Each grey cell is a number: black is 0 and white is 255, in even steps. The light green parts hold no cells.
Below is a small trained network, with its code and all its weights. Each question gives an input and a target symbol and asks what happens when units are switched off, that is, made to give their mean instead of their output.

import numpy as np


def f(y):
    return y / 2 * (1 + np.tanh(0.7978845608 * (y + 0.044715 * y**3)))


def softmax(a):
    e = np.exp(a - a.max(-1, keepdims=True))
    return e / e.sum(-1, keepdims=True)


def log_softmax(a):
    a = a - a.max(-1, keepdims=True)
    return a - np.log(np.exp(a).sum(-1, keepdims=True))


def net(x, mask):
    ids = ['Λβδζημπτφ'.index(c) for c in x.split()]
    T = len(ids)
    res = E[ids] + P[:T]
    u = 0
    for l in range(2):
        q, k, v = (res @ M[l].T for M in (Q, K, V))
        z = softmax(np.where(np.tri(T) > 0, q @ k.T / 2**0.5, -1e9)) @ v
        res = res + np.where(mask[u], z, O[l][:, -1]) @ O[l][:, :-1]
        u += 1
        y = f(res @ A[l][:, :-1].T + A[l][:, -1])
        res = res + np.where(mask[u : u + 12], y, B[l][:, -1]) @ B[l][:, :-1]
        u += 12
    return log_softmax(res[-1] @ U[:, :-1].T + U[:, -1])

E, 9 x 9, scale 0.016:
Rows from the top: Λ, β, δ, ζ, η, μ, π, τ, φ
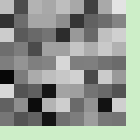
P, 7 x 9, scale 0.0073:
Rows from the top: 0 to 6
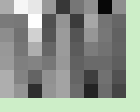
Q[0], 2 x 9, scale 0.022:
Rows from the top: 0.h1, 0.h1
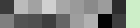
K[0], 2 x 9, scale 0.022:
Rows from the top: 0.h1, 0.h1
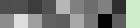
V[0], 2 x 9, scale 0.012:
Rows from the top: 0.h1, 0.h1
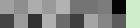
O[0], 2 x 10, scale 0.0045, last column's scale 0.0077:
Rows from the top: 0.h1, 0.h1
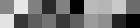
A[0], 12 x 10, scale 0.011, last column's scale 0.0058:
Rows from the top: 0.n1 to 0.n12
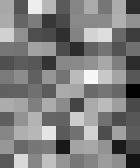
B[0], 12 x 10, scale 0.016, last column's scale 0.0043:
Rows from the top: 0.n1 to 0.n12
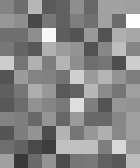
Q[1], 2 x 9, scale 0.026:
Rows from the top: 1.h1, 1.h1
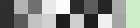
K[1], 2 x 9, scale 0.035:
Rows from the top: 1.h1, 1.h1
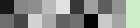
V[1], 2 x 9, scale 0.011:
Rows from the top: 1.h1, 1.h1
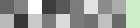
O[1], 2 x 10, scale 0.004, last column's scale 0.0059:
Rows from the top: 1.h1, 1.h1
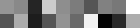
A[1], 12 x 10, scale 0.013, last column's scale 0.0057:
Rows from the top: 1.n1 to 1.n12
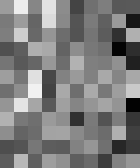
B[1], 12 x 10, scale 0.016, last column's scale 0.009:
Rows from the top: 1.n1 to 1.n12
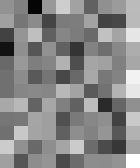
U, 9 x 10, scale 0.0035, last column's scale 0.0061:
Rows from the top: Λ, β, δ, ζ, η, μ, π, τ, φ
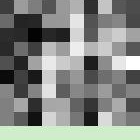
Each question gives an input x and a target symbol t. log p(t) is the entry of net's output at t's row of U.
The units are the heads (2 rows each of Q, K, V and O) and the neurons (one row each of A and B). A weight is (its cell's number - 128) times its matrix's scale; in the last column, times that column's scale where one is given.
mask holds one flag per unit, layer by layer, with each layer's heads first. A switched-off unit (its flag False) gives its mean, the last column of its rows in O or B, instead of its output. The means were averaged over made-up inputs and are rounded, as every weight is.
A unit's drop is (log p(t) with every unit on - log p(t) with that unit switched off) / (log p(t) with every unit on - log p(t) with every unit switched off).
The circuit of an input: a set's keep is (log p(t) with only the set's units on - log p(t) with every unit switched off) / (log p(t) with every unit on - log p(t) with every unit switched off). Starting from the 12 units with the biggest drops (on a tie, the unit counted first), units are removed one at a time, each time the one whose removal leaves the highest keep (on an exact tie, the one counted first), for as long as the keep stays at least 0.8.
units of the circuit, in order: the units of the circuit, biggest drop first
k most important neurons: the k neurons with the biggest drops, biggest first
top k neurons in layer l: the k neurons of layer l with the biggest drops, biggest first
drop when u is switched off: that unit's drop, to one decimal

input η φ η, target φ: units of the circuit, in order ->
[1.n1; 0.n10; 1.h1; 0.h1]
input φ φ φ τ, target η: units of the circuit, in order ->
[1.h1; 1.n6]
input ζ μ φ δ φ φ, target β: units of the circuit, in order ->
[0.h1; 1.n11; 0.n5; 1.h1]
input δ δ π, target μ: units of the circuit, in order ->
[0.h1; 1.n4; 0.n7]
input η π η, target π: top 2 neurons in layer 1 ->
[1.n12; 1.n7]
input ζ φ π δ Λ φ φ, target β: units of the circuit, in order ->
[0.h1; 1.n11; 1.h1]
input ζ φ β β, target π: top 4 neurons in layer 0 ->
[0.n4; 0.n2; 0.n1; 0.n10]
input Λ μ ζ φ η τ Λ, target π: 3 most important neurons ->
[1.n12; 1.n2; 1.n9]
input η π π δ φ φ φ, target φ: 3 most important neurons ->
[1.n1; 0.n3; 0.n5]
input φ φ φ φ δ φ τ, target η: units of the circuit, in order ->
[1.h1; 1.n7]
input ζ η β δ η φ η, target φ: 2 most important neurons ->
[1.n1; 0.n8]
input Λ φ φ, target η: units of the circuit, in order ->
[0.h1; 1.n7; 0.n5]
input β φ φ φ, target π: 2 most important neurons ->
[0.n3; 1.n9]
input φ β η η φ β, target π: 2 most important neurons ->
[0.n4; 1.n12]
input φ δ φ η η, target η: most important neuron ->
[1.n6]
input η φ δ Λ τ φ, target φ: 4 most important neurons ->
[0.n3; 1.n1; 0.n2; 0.n5]
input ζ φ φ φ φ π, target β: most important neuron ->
[0.n11]
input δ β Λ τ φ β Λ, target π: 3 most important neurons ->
[0.n12; 0.n10; 0.n2]
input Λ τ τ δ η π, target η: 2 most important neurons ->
[1.n7; 0.n2]
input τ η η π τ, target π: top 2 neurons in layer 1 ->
[1.n9; 1.n12]
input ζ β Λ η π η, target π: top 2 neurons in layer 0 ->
[0.n12; 0.n2]
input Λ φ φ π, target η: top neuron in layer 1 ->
[1.n6]
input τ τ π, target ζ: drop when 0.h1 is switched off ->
1.2
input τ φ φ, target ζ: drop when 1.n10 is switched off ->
0.2
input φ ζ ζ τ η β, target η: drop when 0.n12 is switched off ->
0.1
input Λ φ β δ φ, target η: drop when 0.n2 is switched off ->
0.1
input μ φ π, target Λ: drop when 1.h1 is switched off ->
0.3
